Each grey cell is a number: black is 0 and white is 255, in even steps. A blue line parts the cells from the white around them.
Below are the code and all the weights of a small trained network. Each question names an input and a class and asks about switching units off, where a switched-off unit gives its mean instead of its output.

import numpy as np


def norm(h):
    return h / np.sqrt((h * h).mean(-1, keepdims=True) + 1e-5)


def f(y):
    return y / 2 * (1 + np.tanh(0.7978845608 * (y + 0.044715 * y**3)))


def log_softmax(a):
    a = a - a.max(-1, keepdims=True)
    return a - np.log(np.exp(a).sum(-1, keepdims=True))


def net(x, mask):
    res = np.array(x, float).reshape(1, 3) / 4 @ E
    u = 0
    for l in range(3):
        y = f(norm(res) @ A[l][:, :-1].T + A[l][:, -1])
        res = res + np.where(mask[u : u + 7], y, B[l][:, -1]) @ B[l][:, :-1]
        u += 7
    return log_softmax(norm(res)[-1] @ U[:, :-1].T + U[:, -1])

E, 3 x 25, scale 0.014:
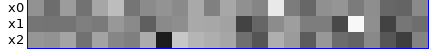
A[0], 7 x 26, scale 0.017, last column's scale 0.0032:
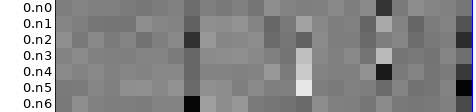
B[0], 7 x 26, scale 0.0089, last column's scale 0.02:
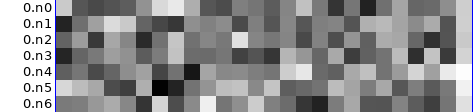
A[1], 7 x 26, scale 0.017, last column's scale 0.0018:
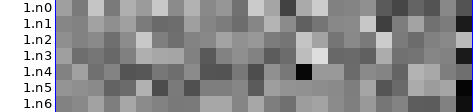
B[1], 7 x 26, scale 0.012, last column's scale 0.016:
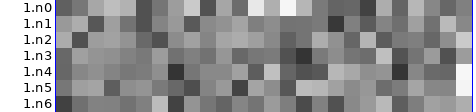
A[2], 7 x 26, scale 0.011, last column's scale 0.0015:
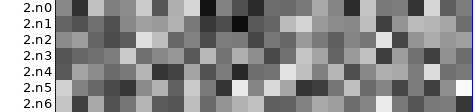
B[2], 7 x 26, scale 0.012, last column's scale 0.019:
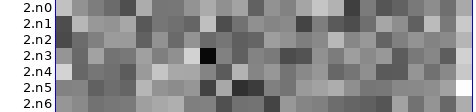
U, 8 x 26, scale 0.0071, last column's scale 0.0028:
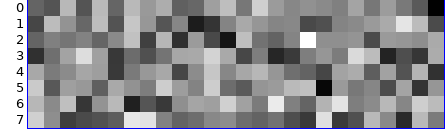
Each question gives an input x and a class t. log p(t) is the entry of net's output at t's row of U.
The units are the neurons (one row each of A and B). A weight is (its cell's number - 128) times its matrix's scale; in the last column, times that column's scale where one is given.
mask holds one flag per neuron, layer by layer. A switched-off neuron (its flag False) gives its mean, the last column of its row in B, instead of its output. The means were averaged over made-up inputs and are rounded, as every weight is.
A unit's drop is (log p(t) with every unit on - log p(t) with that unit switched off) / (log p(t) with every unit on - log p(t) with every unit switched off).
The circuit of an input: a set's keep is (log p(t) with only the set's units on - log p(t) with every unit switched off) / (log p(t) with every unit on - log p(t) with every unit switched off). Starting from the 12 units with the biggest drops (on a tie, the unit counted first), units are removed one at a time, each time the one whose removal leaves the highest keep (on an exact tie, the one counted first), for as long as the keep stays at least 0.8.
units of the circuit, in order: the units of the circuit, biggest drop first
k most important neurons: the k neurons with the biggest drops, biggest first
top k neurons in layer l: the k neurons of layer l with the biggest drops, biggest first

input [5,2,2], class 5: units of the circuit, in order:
0.n3; 2.n4
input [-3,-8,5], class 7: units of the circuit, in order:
0.n0
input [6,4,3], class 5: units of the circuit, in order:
0.n3; 2.n4
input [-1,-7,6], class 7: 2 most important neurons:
0.n0; 0.n6
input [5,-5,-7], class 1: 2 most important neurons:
0.n5; 2.n1
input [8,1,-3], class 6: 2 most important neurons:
0.n5; 1.n5
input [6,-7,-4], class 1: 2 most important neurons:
2.n1; 0.n5
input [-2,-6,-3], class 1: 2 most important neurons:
2.n1; 1.n4
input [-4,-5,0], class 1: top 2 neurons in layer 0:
0.n6; 0.n2
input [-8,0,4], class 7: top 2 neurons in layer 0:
0.n1; 0.n3
